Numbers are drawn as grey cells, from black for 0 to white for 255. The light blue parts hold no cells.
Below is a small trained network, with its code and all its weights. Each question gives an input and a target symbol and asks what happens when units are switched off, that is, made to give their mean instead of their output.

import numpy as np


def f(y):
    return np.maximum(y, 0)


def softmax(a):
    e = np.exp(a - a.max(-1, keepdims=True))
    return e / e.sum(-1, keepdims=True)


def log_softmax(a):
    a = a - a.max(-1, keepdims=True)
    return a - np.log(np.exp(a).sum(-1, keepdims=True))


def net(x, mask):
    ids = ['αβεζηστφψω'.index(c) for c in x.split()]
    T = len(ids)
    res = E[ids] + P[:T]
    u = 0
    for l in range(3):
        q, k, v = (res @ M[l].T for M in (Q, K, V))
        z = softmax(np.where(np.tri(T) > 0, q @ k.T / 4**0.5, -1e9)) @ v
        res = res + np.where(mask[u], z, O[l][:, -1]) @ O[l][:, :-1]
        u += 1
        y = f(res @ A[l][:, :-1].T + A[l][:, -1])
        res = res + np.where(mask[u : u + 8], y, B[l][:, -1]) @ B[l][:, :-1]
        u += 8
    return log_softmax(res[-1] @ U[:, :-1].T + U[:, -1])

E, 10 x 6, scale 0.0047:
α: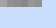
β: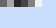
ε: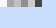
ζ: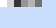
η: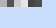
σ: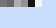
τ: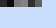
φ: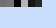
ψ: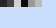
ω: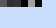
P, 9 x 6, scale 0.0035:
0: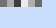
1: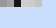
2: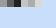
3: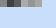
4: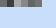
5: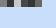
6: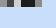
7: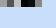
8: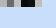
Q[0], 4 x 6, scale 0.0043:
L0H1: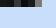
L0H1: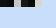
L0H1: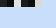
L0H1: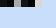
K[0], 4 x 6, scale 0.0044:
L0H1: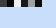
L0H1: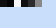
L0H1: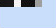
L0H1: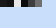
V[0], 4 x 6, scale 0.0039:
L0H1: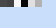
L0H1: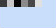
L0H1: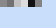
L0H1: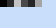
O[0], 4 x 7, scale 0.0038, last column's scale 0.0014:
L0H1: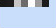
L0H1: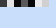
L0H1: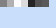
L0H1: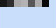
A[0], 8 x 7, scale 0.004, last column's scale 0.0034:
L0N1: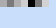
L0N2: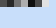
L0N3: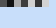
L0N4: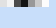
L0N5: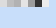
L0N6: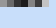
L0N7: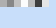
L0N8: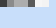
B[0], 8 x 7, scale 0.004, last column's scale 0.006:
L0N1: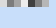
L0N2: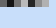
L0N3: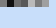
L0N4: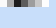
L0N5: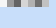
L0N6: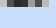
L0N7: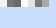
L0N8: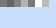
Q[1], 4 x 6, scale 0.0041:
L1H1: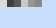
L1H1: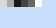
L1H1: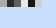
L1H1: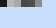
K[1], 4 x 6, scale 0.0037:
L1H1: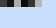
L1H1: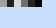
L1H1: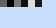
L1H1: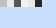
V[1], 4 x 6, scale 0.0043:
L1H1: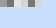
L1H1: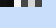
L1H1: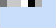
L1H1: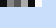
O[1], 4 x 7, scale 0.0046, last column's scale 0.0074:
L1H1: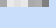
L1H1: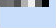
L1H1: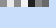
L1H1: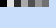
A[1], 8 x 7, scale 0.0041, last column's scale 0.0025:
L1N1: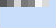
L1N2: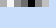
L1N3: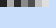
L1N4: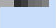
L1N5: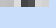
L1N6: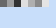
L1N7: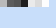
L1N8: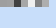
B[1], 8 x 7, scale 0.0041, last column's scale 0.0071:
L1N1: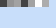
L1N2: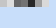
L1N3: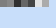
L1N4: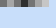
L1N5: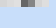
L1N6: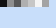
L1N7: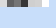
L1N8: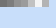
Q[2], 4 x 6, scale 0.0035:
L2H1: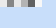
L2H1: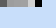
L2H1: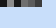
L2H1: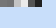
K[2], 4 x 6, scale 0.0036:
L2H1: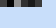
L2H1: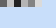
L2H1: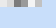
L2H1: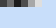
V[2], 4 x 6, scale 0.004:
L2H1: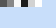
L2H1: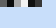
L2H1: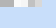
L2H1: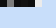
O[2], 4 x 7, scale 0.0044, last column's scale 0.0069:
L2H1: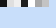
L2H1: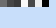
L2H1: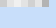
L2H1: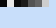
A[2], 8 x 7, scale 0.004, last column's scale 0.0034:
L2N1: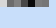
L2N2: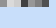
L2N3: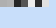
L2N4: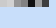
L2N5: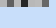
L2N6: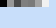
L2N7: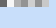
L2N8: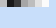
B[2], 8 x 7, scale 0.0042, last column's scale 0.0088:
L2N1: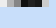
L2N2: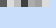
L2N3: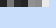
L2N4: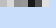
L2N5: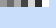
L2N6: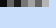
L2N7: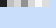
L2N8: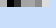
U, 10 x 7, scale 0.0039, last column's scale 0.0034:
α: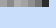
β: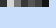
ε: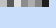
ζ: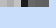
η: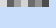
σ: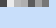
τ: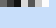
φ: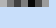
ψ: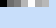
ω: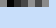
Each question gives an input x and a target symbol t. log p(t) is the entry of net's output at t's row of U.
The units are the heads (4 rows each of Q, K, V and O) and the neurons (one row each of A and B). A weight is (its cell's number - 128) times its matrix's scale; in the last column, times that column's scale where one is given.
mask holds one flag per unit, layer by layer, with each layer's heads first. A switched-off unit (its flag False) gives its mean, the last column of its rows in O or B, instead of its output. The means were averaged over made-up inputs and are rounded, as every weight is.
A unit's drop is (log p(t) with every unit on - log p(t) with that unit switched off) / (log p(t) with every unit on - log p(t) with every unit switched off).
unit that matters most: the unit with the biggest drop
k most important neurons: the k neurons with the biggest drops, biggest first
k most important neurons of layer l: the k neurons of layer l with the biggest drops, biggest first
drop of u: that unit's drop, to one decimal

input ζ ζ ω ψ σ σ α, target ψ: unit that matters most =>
L0H1
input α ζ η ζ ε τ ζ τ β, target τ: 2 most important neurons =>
(L0N2, L0N4)
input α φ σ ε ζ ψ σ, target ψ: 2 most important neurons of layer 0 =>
(L0N3, L0N8)
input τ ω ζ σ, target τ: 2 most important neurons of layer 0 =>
(L0N4, L0N2)
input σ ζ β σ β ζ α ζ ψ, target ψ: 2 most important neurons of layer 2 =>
(L2N1, L2N4)
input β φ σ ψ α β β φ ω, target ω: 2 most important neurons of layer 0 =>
(L0N3, L0N6)
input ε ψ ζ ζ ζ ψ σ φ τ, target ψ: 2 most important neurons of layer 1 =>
(L1N1, L1N2)
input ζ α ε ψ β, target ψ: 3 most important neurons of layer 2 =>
(L2N1, L2N4, L2N7)
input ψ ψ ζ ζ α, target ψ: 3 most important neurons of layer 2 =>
(L2N1, L2N4, L2N7)
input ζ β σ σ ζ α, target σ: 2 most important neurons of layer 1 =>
(L1N7, L1N5)
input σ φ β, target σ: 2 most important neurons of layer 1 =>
(L1N6, L1N5)
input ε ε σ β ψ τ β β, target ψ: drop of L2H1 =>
0.2
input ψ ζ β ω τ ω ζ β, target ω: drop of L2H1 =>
0.3
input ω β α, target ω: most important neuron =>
(L1N5)
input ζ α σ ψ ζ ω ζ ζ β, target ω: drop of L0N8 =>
0.2
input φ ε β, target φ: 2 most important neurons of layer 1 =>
(L1N7, L1N8)
